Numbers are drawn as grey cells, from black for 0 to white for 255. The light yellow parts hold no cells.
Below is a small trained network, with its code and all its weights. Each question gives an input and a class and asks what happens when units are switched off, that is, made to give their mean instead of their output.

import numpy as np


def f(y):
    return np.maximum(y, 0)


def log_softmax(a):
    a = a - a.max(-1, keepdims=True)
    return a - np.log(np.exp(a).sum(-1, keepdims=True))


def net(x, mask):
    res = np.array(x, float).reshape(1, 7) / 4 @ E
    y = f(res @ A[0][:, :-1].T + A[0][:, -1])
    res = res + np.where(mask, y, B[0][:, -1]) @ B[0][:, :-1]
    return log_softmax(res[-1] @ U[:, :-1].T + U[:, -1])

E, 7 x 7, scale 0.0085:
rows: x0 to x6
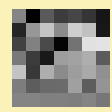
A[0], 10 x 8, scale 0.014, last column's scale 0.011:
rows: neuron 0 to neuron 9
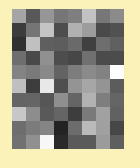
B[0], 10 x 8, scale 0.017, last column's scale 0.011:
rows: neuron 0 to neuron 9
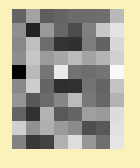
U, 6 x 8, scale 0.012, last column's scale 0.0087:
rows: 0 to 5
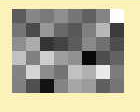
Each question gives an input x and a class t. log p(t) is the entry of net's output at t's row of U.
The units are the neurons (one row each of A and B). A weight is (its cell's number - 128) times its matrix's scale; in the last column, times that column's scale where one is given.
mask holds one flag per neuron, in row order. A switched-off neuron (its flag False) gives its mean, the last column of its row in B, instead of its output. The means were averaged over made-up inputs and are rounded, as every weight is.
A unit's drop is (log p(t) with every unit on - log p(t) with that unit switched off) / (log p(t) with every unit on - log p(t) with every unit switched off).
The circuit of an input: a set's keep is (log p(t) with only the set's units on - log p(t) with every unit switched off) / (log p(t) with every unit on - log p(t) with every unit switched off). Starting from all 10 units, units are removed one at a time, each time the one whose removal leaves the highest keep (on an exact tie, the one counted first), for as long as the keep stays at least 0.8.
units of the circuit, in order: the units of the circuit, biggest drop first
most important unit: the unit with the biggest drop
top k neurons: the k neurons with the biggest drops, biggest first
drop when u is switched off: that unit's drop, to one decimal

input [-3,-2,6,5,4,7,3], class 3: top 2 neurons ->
(neuron 8; neuron 9)
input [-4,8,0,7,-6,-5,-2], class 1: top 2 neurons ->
(neuron 1; neuron 9)
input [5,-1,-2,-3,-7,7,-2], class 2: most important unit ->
neuron 2
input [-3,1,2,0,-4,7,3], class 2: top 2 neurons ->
(neuron 3; neuron 2)
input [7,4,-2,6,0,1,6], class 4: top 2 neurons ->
(neuron 3; neuron 9)
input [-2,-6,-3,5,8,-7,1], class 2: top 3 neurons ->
(neuron 5; neuron 1; neuron 0)
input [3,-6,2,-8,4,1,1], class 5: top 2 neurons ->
(neuron 9; neuron 1)
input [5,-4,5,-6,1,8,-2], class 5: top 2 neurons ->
(neuron 9; neuron 1)
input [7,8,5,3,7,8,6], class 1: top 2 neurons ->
(neuron 1; neuron 2)
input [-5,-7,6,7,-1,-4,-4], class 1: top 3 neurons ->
(neuron 7; neuron 9; neuron 3)
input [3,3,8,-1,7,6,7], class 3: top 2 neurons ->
(neuron 8; neuron 2)
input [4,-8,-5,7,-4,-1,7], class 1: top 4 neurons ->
(neuron 7; neuron 9; neuron 8; neuron 4)
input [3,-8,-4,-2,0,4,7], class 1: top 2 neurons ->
(neuron 7; neuron 8)
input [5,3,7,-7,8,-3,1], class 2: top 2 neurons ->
(neuron 5; neuron 0)
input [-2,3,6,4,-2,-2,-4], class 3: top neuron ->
(neuron 8)
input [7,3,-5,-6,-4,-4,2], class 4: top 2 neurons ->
(neuron 3; neuron 8)
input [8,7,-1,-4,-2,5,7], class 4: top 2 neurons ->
(neuron 3; neuron 7)
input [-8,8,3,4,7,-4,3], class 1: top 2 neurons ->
(neuron 1; neuron 3)
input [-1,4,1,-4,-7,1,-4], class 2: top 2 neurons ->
(neuron 2; neuron 7)
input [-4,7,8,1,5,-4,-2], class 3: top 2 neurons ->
(neuron 8; neuron 7)
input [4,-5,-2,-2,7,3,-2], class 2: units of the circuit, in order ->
(neuron 5)
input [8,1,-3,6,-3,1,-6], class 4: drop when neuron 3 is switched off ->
0.8
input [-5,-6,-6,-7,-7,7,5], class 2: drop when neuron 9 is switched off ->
-0.1
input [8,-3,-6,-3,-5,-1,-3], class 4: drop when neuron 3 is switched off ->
0.7
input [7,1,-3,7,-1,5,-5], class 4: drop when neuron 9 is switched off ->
0.2
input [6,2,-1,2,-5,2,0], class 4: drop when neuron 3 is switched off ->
0.9
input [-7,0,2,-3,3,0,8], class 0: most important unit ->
neuron 3
